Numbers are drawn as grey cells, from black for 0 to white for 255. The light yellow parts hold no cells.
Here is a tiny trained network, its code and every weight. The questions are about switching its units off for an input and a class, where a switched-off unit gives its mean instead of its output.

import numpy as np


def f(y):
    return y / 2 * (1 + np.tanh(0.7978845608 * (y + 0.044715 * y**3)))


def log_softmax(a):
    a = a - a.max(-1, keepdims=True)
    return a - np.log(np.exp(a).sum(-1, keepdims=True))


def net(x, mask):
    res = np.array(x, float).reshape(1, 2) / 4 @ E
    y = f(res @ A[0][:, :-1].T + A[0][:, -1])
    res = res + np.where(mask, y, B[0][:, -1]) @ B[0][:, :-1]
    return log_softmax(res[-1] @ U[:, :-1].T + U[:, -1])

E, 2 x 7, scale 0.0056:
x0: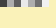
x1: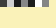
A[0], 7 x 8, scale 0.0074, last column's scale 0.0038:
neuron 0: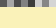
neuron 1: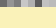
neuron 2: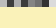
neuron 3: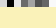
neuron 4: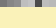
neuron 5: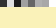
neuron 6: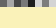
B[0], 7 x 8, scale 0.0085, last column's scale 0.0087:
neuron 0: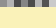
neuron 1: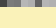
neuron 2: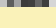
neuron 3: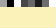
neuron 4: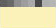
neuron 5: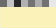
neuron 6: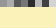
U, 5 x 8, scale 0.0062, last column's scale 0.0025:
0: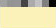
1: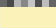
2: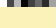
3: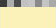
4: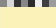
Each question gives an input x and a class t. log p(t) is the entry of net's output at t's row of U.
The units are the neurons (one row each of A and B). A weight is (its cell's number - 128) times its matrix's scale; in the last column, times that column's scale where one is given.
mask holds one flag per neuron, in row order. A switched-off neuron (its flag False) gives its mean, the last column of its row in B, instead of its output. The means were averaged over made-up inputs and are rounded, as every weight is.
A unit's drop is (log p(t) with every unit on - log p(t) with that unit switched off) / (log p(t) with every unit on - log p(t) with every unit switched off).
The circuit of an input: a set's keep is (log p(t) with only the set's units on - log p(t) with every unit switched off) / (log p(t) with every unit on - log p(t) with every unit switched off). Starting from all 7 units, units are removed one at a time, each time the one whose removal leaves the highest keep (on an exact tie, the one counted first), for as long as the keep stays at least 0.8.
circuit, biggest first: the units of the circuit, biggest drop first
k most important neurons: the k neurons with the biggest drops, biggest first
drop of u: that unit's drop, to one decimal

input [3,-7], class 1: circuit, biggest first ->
[neuron 4; neuron 6]
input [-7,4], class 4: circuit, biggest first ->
[neuron 3]
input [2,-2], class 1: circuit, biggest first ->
[neuron 6; neuron 0; neuron 2]
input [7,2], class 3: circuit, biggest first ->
[neuron 1; neuron 2]
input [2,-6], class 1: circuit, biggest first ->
[neuron 6; neuron 4]
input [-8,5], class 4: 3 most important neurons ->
[neuron 3; neuron 6; neuron 0]
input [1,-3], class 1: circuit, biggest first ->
[neuron 6; neuron 0]
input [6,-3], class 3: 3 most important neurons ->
[neuron 3; neuron 2; neuron 1]
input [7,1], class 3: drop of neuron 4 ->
0.1
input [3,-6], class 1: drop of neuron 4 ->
0.2
